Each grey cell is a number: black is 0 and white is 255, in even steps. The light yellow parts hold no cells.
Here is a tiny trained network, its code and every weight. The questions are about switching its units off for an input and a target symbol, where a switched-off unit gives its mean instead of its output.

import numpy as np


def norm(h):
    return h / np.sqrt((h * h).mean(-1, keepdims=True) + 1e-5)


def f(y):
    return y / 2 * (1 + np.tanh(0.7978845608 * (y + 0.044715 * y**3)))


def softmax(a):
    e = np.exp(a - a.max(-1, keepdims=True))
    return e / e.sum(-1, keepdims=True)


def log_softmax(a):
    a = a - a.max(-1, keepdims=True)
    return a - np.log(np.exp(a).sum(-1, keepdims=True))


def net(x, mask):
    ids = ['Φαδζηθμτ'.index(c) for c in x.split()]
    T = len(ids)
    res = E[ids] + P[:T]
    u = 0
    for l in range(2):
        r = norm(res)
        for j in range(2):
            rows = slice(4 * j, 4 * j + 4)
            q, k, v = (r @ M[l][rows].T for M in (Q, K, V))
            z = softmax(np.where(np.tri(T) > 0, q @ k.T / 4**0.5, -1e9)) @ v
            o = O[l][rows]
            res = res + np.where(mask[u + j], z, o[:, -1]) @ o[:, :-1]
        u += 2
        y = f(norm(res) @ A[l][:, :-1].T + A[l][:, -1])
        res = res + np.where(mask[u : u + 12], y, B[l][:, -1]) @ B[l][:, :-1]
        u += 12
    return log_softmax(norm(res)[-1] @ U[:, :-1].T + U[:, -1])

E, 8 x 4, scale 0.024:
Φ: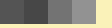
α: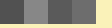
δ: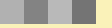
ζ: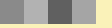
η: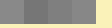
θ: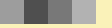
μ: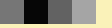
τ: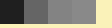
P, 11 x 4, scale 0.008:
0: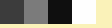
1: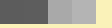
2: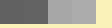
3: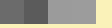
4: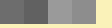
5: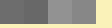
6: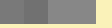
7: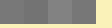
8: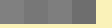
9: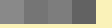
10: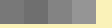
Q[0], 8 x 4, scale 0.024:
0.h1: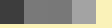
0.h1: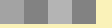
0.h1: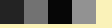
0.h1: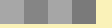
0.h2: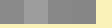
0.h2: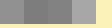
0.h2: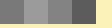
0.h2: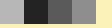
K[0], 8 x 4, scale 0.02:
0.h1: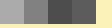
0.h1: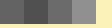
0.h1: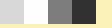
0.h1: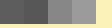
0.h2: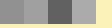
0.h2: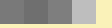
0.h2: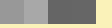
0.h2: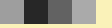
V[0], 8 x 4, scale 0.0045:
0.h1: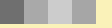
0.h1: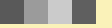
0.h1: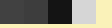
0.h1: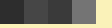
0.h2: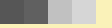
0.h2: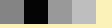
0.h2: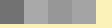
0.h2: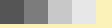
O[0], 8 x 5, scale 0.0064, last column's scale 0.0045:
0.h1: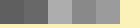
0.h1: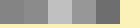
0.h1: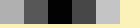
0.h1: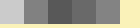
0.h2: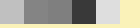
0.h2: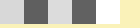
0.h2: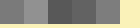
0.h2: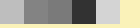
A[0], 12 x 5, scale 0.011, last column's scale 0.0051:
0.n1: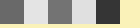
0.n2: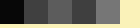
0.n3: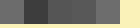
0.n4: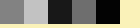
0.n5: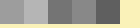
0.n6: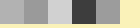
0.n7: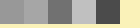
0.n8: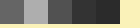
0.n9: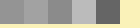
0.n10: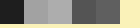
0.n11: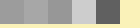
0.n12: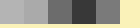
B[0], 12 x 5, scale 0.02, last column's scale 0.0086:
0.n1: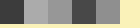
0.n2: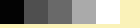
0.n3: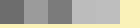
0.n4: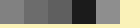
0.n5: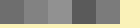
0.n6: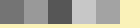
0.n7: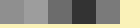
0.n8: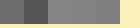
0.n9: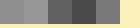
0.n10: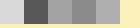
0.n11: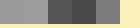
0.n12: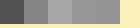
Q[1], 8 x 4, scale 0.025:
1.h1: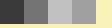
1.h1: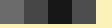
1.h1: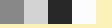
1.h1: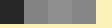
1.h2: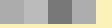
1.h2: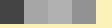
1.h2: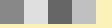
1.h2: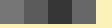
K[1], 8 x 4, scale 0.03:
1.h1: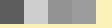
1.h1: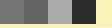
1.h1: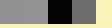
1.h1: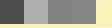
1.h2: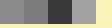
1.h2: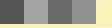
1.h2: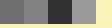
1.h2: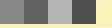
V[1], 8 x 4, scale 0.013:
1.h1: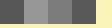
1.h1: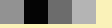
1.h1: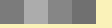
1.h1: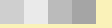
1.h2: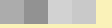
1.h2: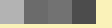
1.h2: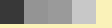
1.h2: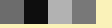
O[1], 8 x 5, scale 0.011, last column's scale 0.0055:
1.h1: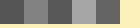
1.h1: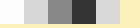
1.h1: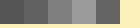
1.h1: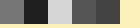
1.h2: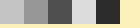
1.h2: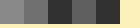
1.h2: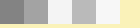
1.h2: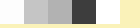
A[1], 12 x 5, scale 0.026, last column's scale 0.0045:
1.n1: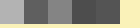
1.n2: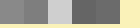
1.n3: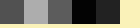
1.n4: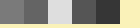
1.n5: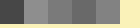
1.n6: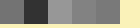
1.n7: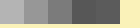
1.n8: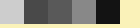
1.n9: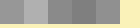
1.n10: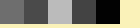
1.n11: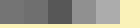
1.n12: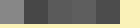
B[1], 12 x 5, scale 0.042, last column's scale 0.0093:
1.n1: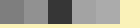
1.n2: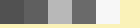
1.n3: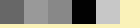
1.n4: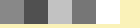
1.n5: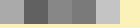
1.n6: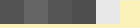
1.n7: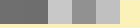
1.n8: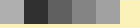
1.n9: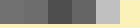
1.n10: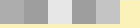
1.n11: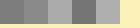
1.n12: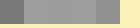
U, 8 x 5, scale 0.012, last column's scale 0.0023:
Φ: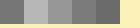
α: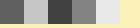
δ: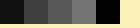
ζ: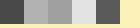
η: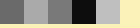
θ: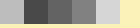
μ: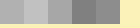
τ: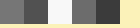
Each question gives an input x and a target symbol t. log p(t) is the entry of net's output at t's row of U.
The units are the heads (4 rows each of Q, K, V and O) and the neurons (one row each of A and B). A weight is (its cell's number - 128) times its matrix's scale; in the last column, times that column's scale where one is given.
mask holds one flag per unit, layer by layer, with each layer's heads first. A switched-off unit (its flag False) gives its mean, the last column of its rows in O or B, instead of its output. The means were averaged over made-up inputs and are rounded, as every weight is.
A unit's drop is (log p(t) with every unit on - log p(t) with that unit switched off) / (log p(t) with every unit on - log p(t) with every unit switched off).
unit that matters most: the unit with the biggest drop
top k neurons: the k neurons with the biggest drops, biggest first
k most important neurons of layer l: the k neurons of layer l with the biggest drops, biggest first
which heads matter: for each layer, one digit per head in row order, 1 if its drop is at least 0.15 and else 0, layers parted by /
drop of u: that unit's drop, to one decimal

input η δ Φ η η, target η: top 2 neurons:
(0.n4 0.n2)
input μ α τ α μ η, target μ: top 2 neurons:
(0.n2 0.n12)
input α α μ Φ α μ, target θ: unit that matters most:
0.h2
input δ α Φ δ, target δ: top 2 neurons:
(0.n6 0.n2)
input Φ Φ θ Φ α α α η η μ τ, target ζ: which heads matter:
10 / 10
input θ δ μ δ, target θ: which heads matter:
00 / 01
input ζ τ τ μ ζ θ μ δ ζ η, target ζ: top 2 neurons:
(0.n6 0.n4)
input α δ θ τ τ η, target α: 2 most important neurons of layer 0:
(0.n6 0.n2)
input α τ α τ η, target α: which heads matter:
00 / 10
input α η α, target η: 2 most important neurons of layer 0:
(0.n4 0.n6)
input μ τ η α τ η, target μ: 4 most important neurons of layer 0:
(0.n12 0.n2 0.n6 0.n10)
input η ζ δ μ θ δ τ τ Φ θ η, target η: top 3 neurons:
(0.n2 0.n4 0.n10)
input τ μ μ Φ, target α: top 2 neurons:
(0.n3 0.n10)
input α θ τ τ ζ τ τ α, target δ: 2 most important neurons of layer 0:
(0.n1 0.n2)
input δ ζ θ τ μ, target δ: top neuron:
(0.n1)
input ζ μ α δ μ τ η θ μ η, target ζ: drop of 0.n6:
0.8
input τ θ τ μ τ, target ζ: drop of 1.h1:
0.7
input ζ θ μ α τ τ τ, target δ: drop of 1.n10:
0.1
